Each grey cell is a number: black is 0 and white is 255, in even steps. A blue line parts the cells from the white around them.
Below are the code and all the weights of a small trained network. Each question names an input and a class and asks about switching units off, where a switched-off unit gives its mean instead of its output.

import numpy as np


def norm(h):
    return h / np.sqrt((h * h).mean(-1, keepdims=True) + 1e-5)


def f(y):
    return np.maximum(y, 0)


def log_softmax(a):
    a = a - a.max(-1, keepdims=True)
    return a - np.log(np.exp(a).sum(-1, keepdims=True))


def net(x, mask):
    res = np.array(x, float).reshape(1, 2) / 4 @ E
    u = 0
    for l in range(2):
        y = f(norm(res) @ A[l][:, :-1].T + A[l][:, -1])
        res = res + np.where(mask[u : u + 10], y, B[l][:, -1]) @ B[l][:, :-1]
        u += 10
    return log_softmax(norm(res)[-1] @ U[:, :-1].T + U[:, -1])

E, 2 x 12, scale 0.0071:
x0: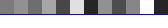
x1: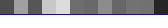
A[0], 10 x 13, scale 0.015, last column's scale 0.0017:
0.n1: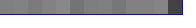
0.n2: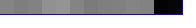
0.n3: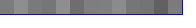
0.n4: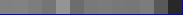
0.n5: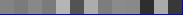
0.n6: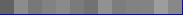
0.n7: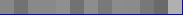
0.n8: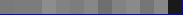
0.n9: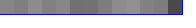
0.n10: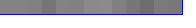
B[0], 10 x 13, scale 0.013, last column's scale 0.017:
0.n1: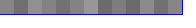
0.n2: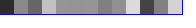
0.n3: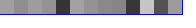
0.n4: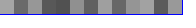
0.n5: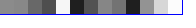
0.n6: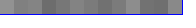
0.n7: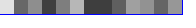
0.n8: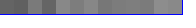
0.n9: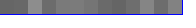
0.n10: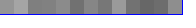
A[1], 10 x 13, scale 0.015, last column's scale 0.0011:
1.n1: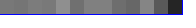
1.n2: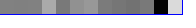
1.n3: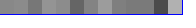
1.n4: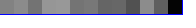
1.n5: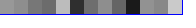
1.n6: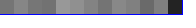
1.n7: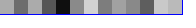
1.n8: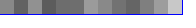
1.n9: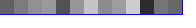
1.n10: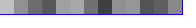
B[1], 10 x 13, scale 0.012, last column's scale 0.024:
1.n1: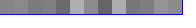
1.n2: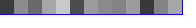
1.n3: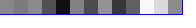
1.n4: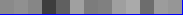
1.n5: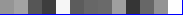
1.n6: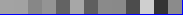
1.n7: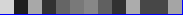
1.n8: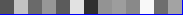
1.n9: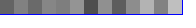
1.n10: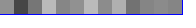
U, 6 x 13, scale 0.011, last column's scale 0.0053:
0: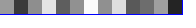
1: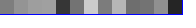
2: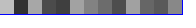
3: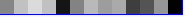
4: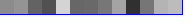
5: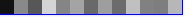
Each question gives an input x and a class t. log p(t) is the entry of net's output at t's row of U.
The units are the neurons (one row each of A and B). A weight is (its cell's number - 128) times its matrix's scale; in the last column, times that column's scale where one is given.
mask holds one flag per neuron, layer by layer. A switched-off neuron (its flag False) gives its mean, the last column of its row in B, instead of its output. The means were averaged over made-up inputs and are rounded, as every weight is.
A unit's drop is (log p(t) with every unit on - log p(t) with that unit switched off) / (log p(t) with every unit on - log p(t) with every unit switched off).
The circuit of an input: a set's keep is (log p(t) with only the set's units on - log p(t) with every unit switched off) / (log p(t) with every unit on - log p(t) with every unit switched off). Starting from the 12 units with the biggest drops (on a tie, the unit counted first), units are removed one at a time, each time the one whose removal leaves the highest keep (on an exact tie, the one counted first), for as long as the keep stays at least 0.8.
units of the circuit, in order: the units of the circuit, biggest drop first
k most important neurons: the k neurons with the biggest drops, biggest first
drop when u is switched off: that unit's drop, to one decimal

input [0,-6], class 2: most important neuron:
(0.n5)
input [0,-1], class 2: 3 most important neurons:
(0.n5 0.n2 1.n7)
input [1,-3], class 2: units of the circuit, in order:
(0.n5 1.n7)
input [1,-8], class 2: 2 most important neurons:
(0.n5 1.n7)
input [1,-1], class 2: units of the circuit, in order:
(0.n5 0.n2 1.n5)
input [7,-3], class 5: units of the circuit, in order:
(0.n5 1.n5)
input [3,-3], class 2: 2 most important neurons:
(0.n5 0.n2)
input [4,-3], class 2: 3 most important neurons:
(0.n5 0.n2 1.n5)
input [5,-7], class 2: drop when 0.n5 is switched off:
1.2
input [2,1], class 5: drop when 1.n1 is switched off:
0.0
